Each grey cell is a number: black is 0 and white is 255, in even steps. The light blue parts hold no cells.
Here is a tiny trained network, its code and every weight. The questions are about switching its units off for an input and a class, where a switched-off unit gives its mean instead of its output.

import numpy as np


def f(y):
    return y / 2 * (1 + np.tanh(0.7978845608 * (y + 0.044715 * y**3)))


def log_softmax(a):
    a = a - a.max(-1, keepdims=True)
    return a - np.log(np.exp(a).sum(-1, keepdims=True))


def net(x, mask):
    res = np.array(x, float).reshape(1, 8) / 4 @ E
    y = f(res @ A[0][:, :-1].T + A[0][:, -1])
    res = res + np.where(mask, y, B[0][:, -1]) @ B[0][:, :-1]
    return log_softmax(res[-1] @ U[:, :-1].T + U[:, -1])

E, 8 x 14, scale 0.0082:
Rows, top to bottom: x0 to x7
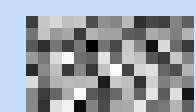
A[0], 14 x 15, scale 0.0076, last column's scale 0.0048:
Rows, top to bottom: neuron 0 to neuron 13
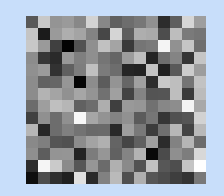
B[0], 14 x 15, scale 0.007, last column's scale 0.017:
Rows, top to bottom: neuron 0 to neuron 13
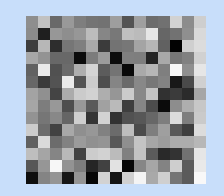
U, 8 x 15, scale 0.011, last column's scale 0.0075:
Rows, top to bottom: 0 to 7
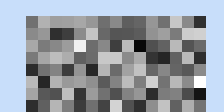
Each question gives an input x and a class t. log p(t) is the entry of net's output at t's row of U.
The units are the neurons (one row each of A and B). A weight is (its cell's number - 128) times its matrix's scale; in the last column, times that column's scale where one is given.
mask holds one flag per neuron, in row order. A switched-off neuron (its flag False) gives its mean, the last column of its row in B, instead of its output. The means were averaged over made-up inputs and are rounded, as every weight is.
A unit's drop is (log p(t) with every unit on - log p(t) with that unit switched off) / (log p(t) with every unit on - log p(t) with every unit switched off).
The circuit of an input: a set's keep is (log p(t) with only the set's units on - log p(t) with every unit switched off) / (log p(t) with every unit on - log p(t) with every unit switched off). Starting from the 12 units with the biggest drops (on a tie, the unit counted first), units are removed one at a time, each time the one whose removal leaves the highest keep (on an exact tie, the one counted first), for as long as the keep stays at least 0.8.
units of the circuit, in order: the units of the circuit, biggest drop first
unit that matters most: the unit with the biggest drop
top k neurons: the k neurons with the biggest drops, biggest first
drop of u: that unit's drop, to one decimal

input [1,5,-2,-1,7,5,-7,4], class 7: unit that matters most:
neuron 12
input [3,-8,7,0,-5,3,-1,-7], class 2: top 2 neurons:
[neuron 9; neuron 8]
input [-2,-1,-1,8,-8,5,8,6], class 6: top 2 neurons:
[neuron 3; neuron 9]
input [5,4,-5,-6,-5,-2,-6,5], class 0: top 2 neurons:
[neuron 4; neuron 12]
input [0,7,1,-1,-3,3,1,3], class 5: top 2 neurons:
[neuron 3; neuron 2]
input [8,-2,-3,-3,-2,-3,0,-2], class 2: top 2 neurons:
[neuron 8; neuron 2]
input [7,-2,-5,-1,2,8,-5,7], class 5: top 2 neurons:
[neuron 1; neuron 11]
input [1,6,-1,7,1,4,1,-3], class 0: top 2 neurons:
[neuron 11; neuron 12]
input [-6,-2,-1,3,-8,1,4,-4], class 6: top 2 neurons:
[neuron 3; neuron 8]
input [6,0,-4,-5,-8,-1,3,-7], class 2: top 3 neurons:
[neuron 8; neuron 2; neuron 12]
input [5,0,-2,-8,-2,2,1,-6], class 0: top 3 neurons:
[neuron 12; neuron 3; neuron 8]
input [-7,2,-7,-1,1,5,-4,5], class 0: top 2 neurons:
[neuron 12; neuron 4]
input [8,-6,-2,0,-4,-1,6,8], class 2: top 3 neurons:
[neuron 8; neuron 5; neuron 6]
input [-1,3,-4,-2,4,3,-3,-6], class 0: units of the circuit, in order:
[neuron 12]
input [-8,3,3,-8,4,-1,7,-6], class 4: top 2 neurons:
[neuron 13; neuron 9]
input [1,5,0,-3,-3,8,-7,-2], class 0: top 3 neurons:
[neuron 12; neuron 4; neuron 0]
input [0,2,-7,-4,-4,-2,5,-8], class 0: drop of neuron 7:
-0.1
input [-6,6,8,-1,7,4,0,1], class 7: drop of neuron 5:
0.1
